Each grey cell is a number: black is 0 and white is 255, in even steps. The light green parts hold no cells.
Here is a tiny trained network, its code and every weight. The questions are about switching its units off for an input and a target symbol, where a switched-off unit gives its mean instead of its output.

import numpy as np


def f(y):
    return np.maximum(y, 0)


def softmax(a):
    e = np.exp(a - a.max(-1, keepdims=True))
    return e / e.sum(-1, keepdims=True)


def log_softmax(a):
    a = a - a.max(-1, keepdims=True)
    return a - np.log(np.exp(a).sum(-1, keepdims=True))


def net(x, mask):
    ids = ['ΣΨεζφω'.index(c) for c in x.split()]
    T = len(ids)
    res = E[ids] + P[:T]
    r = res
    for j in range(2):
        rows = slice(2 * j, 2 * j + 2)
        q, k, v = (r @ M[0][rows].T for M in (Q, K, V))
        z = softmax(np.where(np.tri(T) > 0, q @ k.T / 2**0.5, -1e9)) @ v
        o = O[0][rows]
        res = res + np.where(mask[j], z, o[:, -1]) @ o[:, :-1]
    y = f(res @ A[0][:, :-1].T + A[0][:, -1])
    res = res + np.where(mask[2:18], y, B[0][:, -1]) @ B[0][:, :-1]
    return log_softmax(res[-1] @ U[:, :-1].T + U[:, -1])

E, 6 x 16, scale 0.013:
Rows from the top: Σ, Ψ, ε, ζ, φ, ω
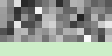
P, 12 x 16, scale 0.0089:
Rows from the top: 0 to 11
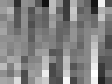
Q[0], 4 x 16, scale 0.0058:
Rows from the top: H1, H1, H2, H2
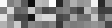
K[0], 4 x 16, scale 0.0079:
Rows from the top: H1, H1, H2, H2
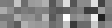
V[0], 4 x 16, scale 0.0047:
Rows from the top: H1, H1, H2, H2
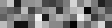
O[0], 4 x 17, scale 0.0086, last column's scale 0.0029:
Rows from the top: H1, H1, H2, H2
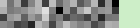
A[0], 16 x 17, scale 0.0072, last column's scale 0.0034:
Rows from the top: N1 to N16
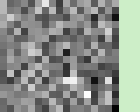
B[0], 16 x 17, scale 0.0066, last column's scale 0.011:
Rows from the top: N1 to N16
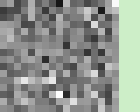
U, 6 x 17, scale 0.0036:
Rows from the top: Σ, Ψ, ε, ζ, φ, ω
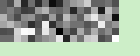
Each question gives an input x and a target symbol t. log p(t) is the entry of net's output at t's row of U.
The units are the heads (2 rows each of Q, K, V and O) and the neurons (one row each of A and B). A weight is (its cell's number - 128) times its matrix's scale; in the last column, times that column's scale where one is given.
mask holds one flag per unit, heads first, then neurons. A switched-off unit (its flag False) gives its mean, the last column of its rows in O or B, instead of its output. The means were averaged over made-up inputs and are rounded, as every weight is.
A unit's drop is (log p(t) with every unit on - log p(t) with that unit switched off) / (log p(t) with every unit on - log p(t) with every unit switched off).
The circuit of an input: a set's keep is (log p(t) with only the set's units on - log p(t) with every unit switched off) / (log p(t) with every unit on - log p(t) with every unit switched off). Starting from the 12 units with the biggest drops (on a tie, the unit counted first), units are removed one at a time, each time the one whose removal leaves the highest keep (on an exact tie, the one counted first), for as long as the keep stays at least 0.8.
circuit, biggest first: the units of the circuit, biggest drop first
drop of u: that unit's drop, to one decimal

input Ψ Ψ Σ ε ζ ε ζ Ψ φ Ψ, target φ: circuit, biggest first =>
[H2 H1]
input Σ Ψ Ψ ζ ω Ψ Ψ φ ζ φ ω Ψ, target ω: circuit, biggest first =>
[N1 H1]
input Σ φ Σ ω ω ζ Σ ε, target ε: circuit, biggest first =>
[H2]
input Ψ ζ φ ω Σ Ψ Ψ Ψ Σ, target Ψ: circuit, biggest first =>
[H2 H1 N15]
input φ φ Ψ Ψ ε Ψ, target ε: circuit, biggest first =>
[H2 H1 N2]
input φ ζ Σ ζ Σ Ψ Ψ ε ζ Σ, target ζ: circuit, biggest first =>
[H1 N2]
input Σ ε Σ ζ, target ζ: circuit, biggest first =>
[N2 H1]
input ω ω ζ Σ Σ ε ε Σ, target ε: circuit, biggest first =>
[H2 H1]
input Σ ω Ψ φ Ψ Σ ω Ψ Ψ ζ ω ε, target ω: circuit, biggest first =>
[H1 N1]
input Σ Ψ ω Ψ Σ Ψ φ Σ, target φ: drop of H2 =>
0.6
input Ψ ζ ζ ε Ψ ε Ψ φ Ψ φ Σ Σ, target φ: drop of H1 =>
0.4
